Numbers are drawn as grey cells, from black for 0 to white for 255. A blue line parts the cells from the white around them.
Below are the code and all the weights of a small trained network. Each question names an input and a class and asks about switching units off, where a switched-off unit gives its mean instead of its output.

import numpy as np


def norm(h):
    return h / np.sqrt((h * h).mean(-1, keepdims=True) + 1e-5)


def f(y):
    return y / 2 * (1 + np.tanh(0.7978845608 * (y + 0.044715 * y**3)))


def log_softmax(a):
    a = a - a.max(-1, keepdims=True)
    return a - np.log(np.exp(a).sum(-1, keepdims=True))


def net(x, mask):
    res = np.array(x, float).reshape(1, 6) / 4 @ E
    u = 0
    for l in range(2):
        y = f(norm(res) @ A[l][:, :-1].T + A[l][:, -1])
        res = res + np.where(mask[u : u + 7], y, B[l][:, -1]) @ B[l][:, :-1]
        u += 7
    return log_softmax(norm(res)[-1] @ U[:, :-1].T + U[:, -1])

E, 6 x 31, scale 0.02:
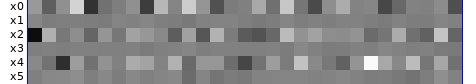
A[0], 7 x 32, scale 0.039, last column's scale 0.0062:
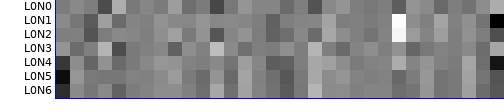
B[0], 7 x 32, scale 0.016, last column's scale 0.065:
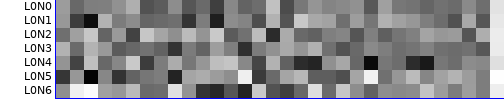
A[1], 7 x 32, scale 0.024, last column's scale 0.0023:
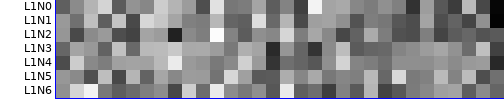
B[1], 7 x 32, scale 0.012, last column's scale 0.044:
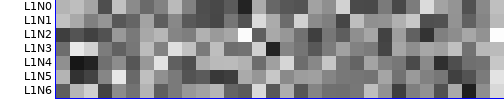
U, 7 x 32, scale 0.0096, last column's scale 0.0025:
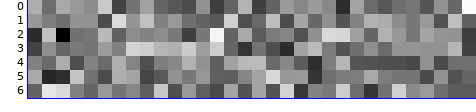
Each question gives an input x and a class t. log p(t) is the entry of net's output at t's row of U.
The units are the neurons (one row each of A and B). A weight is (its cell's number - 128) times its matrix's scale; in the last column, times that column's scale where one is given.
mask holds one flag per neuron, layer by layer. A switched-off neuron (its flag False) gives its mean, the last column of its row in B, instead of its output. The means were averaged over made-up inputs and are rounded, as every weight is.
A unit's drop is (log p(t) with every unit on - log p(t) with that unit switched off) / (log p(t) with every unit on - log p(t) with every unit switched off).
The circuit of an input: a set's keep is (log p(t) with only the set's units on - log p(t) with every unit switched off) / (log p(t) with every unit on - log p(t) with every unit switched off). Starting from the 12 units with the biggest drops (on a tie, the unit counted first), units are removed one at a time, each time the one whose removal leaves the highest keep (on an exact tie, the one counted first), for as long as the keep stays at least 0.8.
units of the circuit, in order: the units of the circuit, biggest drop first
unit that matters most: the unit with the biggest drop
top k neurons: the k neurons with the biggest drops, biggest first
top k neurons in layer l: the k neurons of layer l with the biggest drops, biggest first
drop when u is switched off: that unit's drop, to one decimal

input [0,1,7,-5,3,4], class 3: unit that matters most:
L0N4
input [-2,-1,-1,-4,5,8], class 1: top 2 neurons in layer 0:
L0N2; L0N5
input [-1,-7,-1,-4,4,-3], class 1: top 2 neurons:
L0N2; L0N5
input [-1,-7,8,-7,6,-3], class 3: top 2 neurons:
L0N4; L0N2
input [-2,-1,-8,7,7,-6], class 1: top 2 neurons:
L0N2; L0N3
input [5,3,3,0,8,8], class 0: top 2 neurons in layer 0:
L0N1; L0N4
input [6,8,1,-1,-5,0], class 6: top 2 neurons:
L0N5; L1N0
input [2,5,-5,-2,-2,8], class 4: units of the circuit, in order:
L0N6; L0N1
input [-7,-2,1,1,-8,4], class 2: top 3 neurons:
L0N4; L0N6; L0N3
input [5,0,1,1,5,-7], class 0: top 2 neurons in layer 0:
L0N5; L0N1
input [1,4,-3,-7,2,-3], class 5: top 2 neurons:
L0N1; L0N6
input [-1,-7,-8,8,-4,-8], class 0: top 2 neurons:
L0N2; L0N5
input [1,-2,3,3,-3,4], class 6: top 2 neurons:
L0N6; L0N1
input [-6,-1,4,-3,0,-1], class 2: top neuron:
L0N5
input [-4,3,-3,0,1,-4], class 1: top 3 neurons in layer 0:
L0N2; L0N1; L0N5
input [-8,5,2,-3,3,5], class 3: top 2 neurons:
L0N2; L0N3
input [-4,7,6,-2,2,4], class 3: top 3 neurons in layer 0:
L0N4; L0N2; L0N5
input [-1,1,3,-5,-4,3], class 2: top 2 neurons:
L0N5; L0N2
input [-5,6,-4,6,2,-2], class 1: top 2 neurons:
L0N2; L0N5
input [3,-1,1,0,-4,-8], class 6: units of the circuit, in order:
L0N1
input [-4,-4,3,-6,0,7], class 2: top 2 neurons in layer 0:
L0N5; L0N0
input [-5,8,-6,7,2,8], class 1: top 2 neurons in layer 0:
L0N2; L0N5
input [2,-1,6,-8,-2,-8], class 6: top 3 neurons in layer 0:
L0N6; L0N1; L0N5
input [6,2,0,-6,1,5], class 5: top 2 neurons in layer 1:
L1N2; L1N6
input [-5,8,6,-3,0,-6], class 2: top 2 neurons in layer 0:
L0N5; L0N0
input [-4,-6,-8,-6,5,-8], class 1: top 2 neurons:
L0N2; L0N3
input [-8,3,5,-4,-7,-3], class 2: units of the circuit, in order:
L0N5
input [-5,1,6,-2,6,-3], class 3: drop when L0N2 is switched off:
0.5
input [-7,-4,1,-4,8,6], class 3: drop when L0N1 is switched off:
0.1
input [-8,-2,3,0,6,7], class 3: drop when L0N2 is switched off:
0.7
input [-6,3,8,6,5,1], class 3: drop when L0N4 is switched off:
0.2
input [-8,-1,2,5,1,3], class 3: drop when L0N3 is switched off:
0.5
